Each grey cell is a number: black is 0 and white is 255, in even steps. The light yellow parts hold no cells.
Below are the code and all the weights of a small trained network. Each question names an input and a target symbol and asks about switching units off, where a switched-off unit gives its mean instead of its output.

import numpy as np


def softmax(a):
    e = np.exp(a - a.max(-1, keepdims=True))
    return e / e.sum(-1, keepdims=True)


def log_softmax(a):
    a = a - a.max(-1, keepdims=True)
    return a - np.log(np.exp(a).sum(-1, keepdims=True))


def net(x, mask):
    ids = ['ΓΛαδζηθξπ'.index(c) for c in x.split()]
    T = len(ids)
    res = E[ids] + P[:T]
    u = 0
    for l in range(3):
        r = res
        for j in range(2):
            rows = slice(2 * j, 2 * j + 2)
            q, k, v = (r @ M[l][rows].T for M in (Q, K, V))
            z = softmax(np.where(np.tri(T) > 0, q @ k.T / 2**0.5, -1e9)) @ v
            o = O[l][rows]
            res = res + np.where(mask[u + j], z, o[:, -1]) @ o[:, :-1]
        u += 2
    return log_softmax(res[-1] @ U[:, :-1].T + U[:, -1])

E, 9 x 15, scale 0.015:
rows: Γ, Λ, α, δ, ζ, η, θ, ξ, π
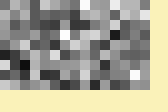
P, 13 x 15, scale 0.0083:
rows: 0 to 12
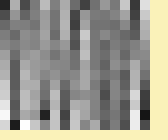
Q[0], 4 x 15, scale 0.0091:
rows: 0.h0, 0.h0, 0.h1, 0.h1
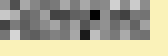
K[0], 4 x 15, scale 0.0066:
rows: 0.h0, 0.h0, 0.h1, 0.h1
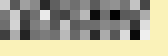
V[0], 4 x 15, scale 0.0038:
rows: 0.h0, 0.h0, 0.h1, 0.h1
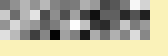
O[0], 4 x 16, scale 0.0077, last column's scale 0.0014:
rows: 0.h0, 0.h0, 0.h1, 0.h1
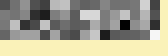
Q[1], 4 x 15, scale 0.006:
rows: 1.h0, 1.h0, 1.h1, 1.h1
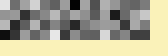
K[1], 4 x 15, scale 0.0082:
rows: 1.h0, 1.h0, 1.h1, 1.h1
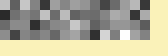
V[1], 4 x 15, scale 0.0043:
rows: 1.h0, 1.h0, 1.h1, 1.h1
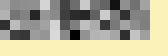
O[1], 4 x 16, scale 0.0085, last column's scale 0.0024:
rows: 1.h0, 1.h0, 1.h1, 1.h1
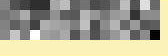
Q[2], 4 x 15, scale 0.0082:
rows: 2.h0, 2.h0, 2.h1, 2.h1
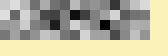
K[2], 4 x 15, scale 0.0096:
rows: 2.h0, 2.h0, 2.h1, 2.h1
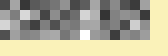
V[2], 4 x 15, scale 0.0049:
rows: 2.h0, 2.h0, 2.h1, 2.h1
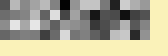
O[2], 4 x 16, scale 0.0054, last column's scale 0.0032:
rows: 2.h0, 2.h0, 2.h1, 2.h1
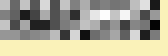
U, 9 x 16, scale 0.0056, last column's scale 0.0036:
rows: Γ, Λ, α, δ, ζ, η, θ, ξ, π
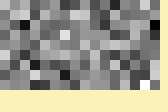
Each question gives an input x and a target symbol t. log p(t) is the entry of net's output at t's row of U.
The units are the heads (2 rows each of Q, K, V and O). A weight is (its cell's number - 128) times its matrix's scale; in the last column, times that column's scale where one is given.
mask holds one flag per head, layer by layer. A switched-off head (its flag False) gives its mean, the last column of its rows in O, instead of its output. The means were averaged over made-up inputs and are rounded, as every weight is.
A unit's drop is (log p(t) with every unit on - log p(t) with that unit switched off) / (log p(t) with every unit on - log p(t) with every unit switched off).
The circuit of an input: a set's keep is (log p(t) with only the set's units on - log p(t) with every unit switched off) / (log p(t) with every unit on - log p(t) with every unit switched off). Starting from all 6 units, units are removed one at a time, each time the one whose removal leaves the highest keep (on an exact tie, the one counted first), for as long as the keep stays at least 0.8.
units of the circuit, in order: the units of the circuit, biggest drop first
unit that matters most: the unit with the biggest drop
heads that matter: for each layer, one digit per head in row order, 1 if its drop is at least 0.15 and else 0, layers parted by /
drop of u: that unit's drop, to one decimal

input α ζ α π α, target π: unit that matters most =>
1.h0
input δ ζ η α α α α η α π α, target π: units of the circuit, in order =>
0.h0, 1.h0
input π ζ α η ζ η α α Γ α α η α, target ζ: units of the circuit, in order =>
0.h1, 2.h0
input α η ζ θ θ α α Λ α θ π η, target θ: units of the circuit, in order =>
1.h1, 2.h1
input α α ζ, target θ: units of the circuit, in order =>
2.h1, 0.h1
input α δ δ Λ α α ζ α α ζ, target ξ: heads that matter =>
00 / 01 / 11
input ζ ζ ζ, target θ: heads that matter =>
10 / 00 / 00
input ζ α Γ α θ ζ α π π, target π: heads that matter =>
10 / 00 / 00
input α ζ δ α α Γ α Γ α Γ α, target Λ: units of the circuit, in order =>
2.h0, 1.h1, 0.h0
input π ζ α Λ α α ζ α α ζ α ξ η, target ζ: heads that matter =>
01 / 01 / 10
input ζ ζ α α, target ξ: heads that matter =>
01 / 00 / 11
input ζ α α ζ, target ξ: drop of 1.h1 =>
1.0
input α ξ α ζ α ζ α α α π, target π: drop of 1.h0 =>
0.0
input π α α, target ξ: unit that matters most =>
2.h0
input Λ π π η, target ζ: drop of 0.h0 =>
0.1
